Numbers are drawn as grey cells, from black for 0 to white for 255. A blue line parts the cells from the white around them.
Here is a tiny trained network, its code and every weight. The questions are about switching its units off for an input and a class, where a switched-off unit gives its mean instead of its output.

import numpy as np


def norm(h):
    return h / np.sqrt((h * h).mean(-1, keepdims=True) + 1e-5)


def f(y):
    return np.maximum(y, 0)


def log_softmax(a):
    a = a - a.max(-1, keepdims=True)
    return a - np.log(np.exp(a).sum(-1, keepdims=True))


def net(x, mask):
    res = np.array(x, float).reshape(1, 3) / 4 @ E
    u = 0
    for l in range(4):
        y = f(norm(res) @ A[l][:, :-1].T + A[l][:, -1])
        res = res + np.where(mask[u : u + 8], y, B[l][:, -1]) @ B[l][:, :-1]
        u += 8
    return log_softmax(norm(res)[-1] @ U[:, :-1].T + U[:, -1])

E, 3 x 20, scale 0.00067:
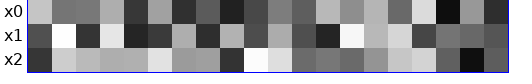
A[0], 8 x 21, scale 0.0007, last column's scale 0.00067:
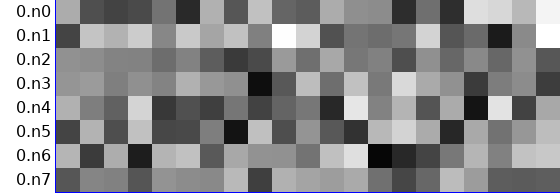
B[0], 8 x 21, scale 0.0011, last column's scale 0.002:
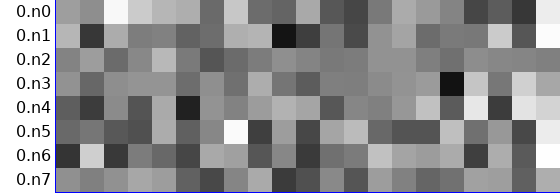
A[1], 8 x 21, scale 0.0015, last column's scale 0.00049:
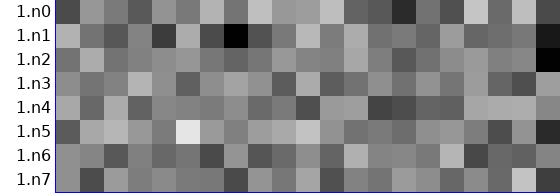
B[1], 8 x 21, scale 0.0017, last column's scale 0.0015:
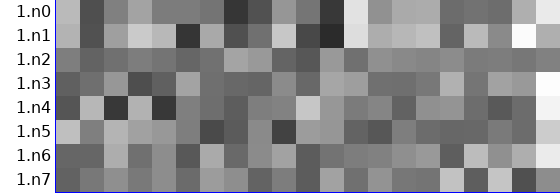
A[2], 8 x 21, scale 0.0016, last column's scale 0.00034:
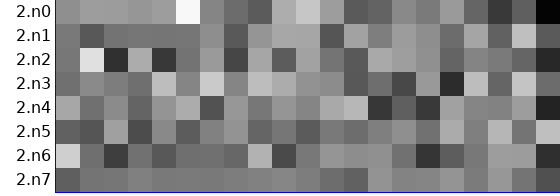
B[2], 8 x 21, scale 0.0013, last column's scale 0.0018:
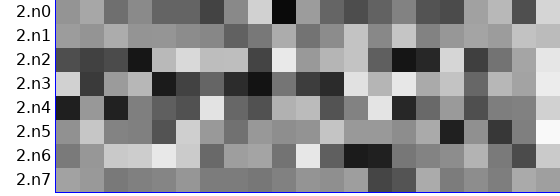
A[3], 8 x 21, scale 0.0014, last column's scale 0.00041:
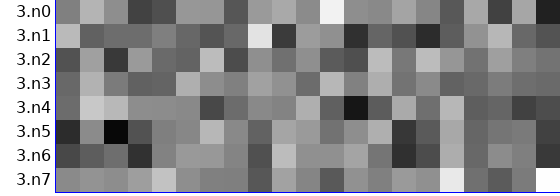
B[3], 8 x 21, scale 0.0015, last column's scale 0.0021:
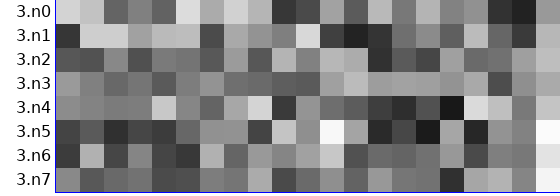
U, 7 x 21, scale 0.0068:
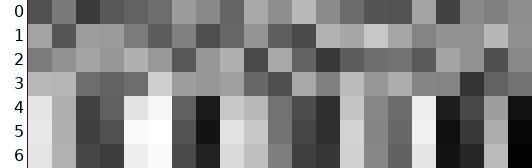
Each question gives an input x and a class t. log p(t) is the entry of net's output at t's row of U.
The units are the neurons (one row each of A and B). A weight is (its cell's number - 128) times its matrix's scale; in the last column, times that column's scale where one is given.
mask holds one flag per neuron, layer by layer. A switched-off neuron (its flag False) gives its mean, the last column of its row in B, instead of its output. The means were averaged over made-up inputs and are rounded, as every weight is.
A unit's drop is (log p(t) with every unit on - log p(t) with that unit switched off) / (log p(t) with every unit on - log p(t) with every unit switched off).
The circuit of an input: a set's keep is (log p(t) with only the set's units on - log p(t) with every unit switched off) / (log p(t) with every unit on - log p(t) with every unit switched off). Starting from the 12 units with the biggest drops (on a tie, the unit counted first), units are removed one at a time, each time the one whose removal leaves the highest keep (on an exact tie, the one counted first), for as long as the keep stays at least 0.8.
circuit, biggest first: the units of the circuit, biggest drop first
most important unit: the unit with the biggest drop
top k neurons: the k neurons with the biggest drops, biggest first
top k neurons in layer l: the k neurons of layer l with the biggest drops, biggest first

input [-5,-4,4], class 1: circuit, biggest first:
(2.n3; 3.n5)
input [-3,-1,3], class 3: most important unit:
0.n1
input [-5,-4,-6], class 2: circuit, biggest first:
(2.n6; 3.n1)
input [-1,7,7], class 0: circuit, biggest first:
(2.n2; 3.n5)
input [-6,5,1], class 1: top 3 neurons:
(2.n3; 0.n6; 1.n4)
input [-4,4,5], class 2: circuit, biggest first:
(1.n5; 3.n4)
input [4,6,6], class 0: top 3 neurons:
(2.n2; 0.n0; 2.n6)
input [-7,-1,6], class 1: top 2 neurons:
(2.n3; 1.n0)
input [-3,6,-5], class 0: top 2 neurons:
(2.n2; 0.n1)
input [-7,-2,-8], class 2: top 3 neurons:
(2.n6; 0.n4; 3.n1)
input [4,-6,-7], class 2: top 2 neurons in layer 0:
(0.n5; 0.n0)
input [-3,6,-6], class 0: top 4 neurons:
(2.n2; 0.n1; 1.n5; 2.n0)
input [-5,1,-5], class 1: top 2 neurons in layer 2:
(2.n3; 2.n0)
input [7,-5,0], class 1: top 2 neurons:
(1.n1; 0.n5)
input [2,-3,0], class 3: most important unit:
0.n6
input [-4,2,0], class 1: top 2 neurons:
(2.n3; 0.n6)
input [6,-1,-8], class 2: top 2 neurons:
(2.n6; 3.n1)
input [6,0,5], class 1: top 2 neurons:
(1.n1; 0.n0)
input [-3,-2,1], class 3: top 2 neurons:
(0.n6; 2.n5)
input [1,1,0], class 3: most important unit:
3.n0
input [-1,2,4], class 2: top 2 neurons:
(0.n6; 1.n6)
